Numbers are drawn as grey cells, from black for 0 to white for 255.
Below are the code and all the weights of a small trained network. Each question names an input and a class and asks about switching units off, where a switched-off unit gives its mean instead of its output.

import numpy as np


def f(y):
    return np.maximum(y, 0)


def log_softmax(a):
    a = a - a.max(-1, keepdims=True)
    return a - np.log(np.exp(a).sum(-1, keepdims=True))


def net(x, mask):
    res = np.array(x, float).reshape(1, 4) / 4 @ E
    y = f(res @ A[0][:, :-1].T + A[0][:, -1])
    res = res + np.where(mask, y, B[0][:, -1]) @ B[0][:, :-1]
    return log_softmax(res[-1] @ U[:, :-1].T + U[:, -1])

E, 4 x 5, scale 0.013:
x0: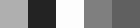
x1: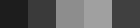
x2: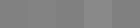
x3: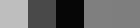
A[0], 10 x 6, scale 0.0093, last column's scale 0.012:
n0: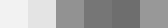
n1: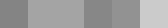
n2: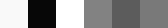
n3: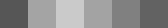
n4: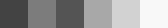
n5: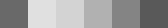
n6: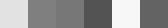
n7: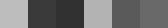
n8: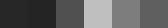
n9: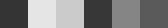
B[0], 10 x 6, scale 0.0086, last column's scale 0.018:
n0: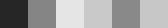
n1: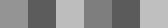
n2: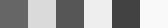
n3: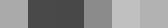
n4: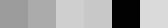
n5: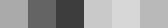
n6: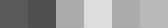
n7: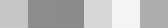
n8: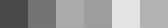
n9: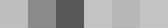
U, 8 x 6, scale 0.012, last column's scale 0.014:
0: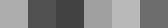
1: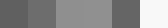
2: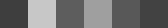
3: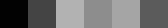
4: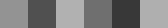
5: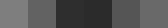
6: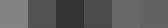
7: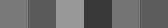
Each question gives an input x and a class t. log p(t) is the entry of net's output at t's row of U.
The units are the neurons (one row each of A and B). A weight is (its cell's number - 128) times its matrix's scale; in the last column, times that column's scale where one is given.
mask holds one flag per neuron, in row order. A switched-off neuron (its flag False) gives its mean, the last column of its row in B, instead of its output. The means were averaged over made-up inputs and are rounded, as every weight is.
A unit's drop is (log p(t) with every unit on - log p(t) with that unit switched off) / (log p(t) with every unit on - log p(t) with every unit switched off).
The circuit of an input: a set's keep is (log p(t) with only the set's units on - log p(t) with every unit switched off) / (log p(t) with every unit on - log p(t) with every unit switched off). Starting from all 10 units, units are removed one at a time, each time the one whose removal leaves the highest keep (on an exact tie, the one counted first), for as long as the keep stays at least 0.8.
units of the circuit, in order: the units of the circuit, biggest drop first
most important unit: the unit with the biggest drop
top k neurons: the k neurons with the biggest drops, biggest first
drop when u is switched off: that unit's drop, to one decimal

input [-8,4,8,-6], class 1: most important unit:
n2
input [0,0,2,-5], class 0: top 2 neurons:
(n5, n9)
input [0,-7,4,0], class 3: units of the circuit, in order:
(n0, n6)
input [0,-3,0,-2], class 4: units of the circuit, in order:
(n2, n8, n7)
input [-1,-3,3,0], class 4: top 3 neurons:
(n2, n8, n5)
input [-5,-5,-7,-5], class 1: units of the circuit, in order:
(n2, n4)
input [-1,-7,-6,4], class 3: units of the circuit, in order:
(n0, n6)
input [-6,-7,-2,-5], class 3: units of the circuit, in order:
(n0, n2)
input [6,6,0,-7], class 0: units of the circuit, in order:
(n3, n5, n0)
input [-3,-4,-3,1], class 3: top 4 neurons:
(n2, n0, n6, n9)
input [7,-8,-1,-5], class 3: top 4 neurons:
(n0, n6, n4, n1)
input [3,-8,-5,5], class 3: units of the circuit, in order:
(n0, n6)
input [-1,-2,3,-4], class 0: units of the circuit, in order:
(n5, n9)
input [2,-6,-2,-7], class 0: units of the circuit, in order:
(n5)
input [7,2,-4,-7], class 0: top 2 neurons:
(n3, n5)
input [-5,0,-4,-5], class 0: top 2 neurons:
(n2, n9)
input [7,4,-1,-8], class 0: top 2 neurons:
(n3, n5)
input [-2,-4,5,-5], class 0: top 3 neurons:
(n5, n9, n2)
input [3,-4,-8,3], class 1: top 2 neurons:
(n8, n5)
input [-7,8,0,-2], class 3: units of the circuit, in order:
(n8)
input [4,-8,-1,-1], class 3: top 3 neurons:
(n0, n6, n4)
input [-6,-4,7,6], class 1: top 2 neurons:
(n4, n2)
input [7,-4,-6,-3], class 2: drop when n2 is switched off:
1.2
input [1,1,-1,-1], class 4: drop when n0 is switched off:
0.1
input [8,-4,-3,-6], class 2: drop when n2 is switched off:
1.4
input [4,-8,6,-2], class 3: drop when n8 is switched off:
0.0
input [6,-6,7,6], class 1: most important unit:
n0
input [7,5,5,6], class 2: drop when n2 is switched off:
1.3
